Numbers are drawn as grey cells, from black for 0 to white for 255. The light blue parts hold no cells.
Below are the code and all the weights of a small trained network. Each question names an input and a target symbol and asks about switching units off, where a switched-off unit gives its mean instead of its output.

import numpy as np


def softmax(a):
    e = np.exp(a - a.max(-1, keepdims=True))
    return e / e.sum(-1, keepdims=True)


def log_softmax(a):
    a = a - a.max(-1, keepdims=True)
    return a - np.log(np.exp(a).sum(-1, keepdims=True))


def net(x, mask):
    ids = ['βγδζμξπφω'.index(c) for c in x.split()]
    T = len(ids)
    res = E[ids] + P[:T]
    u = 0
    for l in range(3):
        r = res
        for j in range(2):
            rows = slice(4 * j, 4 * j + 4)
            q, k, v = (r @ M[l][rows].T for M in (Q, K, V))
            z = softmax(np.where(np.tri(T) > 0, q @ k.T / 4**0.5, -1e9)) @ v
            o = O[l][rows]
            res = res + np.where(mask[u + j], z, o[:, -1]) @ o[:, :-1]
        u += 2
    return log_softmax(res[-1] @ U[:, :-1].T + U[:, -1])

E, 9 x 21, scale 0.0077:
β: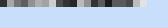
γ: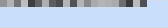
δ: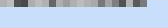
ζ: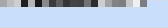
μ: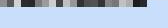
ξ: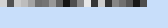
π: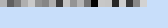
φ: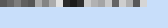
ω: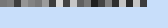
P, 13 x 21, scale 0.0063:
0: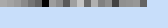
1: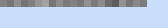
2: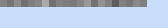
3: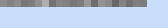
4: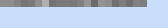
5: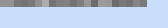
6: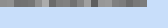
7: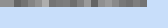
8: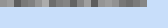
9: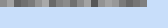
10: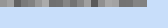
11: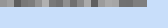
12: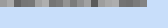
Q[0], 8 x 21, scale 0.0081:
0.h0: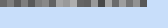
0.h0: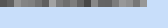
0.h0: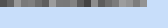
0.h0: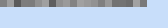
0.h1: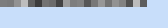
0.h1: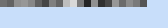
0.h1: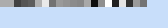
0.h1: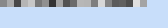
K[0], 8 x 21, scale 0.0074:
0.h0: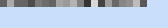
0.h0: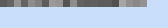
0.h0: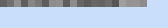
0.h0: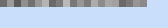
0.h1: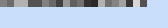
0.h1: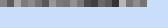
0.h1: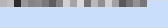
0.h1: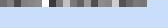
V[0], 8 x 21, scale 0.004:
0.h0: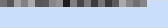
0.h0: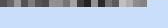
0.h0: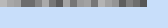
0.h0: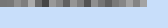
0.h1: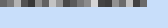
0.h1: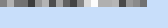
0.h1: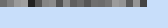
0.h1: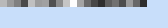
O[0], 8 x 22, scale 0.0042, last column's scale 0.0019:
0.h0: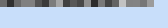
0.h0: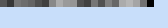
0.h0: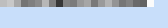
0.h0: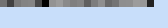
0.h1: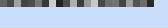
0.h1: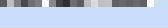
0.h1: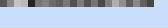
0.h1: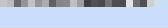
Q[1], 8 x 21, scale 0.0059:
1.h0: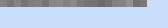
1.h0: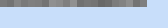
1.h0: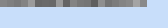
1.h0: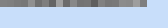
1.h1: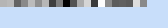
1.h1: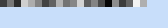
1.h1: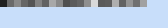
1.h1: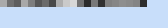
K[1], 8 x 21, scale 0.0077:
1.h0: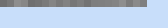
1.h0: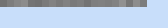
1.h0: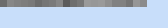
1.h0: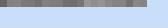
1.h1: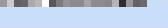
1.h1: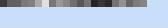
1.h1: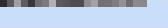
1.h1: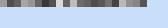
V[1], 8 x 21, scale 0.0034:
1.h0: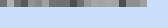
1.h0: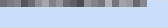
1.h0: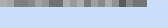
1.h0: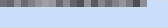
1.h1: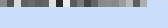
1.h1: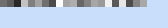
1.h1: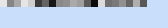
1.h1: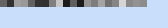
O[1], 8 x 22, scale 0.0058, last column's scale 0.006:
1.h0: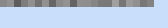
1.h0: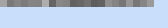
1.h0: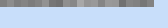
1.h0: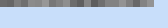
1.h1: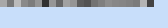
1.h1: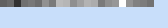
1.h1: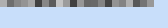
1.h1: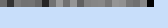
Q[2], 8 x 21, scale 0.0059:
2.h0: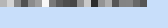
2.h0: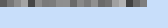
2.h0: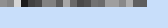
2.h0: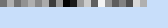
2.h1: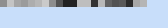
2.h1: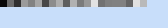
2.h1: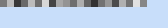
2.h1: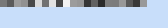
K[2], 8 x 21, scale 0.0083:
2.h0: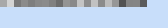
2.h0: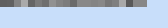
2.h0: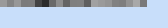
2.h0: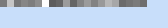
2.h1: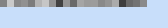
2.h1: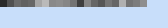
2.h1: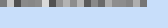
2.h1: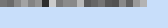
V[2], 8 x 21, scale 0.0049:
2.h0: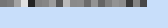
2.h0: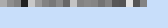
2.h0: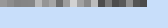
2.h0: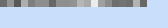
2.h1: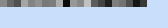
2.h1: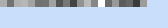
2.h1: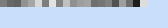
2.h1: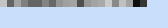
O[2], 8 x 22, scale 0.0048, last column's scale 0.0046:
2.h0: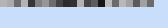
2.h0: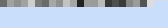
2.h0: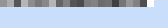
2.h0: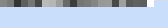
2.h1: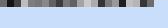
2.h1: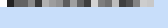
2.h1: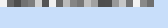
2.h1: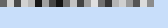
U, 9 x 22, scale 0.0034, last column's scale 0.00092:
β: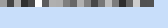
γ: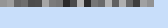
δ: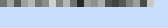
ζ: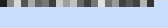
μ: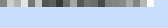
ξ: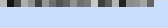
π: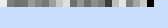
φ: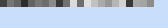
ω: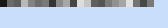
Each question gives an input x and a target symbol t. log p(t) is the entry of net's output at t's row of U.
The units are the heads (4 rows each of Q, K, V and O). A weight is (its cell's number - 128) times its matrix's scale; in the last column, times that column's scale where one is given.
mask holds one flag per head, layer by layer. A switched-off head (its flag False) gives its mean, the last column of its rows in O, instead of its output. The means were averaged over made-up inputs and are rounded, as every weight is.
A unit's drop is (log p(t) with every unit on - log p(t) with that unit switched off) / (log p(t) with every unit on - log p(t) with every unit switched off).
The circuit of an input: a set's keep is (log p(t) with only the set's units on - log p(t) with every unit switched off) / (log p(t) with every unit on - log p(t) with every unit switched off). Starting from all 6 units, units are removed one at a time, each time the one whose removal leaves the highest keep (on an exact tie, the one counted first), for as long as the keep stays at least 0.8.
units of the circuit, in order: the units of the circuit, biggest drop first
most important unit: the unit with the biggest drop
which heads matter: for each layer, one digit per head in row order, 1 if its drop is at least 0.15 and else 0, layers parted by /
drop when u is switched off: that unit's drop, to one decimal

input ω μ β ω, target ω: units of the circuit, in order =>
2.h1, 1.h1, 0.h1
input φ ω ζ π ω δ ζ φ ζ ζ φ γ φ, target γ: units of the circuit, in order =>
2.h0, 0.h0, 0.h1
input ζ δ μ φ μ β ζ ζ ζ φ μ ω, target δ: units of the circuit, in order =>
2.h0, 0.h1, 1.h1
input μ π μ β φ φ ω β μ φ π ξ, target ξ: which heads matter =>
10 / 00 / 01
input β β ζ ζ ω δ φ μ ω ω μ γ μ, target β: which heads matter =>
01 / 00 / 01
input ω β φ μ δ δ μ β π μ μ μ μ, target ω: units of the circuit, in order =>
2.h1, 1.h1, 0.h0
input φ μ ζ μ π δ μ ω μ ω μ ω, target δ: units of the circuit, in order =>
2.h0, 0.h1
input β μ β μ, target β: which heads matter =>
00 / 00 / 01
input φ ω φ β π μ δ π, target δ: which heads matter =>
01 / 00 / 10
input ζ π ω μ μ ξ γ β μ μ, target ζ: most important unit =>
1.h1
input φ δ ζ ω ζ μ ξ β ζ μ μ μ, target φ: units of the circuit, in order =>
1.h1, 0.h1
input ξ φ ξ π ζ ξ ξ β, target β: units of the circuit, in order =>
2.h1, 1.h1
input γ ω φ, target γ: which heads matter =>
10 / 00 / 10
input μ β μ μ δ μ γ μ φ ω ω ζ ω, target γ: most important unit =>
2.h0
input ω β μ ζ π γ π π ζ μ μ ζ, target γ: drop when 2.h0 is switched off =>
0.6
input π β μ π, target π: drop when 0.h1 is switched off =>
0.3
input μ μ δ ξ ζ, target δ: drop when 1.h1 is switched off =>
0.1
